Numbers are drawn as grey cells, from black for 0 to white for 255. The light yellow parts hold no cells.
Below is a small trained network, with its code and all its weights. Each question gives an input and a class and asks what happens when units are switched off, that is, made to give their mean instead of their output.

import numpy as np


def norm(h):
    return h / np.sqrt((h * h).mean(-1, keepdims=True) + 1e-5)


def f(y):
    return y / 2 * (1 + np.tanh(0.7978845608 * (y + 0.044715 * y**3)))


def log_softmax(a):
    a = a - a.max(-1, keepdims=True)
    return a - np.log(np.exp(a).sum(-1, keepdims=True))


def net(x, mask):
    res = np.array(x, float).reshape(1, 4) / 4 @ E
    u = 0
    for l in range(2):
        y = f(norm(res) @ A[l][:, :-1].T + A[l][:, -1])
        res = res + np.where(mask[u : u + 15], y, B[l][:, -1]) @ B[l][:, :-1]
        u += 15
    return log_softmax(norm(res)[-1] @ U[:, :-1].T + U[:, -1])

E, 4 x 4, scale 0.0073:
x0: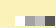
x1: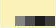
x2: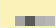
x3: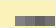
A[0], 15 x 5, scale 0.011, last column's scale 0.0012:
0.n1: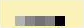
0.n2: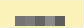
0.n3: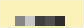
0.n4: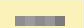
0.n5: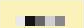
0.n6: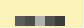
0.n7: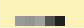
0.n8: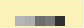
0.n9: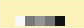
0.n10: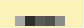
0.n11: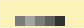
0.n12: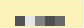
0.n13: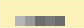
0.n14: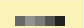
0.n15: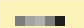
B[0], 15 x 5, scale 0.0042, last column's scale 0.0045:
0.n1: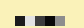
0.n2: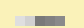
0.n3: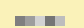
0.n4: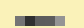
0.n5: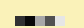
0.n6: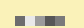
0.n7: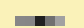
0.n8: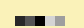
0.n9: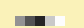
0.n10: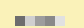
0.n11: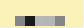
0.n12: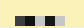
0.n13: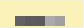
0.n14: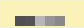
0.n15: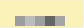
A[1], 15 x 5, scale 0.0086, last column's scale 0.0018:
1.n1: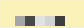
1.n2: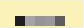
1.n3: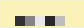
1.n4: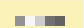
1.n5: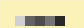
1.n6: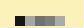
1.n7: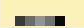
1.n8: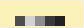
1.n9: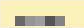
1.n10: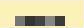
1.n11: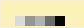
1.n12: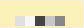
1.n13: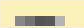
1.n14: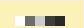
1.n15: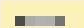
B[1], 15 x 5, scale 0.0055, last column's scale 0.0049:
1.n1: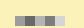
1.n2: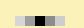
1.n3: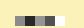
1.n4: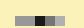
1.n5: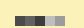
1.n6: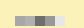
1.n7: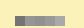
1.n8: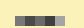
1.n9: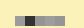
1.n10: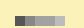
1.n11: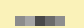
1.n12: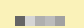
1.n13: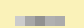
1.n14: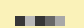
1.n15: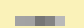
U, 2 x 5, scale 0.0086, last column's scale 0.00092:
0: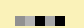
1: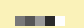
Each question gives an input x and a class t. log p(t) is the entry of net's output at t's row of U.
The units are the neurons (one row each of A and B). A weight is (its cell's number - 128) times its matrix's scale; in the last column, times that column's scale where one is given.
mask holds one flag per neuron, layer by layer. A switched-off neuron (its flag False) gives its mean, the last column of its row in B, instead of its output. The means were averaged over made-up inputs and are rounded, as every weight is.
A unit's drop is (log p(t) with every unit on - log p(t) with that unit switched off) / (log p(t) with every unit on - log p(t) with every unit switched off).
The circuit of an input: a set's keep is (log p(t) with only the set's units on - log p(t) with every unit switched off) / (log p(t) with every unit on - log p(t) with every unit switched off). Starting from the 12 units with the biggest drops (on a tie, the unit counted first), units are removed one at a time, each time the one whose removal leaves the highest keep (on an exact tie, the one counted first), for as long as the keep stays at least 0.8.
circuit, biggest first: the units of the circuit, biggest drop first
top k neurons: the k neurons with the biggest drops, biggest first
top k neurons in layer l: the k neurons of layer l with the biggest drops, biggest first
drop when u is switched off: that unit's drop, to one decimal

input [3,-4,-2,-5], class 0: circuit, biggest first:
[1.n4]
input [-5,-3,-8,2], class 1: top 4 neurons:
[0.n12, 1.n3, 0.n9, 0.n8]
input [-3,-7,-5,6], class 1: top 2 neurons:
[0.n12, 1.n3]
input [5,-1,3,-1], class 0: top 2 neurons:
[0.n12, 1.n3]
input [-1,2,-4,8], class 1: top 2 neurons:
[0.n9, 0.n3]
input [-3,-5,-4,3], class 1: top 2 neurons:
[0.n12, 1.n3]
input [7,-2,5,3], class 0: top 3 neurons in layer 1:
[1.n14, 1.n3, 1.n5]
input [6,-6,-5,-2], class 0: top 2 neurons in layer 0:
[0.n5, 0.n9]
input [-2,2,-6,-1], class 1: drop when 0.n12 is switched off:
0.1
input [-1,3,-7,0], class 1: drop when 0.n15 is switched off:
0.0
